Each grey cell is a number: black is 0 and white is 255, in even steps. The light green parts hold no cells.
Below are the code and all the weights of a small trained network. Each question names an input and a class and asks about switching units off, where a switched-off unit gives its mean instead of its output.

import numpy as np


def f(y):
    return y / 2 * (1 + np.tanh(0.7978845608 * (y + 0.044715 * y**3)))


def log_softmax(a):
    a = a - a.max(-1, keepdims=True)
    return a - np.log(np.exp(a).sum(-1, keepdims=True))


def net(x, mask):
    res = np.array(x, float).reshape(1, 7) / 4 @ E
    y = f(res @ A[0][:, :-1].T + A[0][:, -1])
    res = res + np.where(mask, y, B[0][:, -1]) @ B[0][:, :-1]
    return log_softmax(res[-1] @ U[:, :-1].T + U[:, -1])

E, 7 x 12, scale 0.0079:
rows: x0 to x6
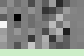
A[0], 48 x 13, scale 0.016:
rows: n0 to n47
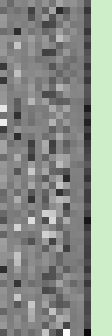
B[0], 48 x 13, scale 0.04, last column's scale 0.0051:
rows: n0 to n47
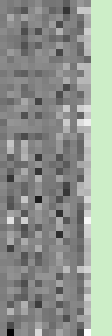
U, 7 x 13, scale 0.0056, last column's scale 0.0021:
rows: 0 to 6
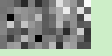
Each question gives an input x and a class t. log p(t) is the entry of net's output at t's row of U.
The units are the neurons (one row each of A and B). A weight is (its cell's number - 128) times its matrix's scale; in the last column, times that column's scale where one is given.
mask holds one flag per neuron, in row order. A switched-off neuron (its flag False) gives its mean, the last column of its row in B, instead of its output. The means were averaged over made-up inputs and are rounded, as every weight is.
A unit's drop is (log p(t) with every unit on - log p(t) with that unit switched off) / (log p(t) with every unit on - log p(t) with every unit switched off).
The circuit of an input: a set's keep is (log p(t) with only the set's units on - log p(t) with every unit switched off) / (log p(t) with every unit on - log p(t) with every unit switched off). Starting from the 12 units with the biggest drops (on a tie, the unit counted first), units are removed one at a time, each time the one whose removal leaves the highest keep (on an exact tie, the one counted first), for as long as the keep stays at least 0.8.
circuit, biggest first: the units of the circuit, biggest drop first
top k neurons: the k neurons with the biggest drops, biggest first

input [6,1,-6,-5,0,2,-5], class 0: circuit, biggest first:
n42
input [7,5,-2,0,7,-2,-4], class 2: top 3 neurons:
n25, n35, n46
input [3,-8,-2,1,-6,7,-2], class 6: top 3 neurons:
n30, n33, n31
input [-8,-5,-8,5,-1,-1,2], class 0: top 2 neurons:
n32, n6
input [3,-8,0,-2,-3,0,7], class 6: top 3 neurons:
n33, n30, n28
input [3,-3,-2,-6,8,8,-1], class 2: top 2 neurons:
n25, n35
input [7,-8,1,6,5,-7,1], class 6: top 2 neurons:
n30, n33
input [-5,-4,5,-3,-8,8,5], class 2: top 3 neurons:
n47, n31, n44
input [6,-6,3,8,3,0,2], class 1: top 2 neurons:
n17, n15
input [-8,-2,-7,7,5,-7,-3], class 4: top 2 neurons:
n26, n45
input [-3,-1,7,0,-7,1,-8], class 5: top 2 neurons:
n28, n22
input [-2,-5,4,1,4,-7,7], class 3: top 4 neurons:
n31, n44, n28, n22
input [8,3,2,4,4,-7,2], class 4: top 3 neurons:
n1, n27, n20
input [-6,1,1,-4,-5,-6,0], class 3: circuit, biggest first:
n31
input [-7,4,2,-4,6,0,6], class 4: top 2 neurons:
n26, n47
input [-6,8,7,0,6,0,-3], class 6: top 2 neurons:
n7, n3
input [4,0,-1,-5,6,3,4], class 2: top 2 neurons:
n25, n17
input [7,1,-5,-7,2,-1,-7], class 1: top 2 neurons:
n38, n9
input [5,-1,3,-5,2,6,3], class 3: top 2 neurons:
n20, n17
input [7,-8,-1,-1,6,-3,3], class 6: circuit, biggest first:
n30
